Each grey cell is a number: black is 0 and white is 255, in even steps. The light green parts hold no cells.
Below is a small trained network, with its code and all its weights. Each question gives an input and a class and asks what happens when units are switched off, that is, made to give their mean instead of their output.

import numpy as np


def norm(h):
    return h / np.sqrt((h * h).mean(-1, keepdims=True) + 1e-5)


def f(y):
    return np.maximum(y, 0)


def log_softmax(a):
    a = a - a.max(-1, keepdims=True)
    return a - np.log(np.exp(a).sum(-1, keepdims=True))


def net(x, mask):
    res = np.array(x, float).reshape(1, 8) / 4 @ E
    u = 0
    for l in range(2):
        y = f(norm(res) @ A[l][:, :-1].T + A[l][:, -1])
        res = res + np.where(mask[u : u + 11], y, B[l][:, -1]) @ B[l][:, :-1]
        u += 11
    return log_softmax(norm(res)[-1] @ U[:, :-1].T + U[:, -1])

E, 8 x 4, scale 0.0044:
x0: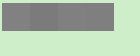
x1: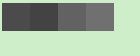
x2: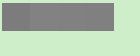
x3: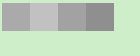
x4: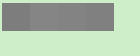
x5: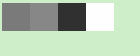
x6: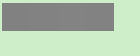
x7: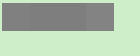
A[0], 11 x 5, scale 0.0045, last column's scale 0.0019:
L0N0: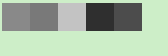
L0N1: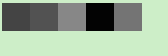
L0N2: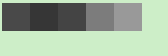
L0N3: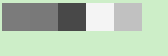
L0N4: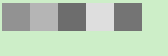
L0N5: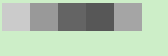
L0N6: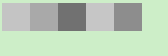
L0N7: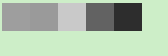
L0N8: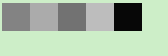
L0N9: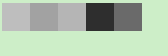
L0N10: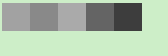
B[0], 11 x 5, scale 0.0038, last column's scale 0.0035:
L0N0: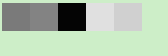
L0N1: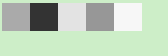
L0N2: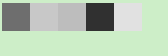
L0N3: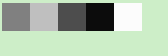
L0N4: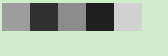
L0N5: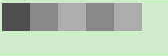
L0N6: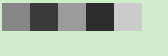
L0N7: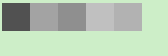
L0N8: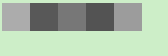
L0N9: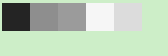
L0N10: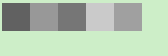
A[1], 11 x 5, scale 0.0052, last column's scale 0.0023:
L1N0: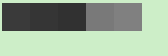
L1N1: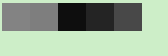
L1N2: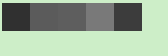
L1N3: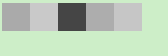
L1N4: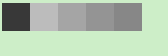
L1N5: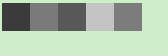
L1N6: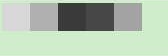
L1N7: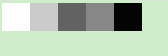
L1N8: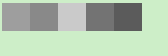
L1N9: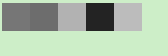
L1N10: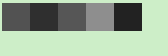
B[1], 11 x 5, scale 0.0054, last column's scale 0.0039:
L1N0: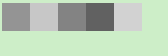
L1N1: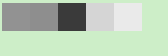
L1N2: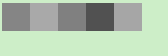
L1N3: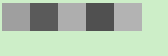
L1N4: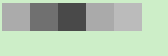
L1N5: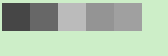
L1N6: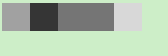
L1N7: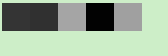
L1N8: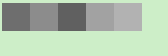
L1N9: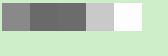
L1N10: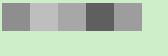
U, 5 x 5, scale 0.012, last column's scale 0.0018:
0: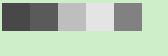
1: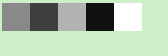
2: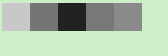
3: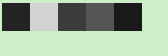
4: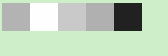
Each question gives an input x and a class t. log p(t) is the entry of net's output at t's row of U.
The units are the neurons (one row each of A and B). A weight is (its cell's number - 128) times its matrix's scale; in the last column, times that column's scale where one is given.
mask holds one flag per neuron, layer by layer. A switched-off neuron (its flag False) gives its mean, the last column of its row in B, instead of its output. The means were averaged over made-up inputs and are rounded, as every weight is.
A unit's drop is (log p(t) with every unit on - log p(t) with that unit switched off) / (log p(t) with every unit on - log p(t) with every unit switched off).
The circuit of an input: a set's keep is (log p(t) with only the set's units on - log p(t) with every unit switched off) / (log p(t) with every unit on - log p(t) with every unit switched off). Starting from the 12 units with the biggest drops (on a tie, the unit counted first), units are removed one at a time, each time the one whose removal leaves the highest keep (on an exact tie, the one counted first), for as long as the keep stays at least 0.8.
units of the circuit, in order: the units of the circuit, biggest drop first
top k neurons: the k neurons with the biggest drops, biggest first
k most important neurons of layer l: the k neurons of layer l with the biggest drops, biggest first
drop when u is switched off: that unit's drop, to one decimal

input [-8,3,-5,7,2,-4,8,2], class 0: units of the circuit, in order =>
L0N9; L0N3; L1N0
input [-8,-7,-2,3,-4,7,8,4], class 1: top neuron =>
L1N7
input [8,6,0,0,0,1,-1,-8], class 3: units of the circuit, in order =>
L1N6; L1N0
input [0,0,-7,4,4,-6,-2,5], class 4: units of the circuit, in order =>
L1N7; L0N4
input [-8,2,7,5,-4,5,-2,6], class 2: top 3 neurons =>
L1N1; L0N4; L0N6
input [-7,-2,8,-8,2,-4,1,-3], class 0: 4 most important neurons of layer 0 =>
L0N1; L0N3; L0N4; L0N6
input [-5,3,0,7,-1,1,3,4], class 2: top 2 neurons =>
L0N1; L0N6
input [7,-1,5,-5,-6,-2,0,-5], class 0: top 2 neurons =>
L0N1; L1N9
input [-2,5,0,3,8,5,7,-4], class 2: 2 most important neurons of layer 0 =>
L0N3; L0N9
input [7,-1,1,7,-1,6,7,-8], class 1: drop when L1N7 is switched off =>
0.2
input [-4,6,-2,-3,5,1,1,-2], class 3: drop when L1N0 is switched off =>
0.1
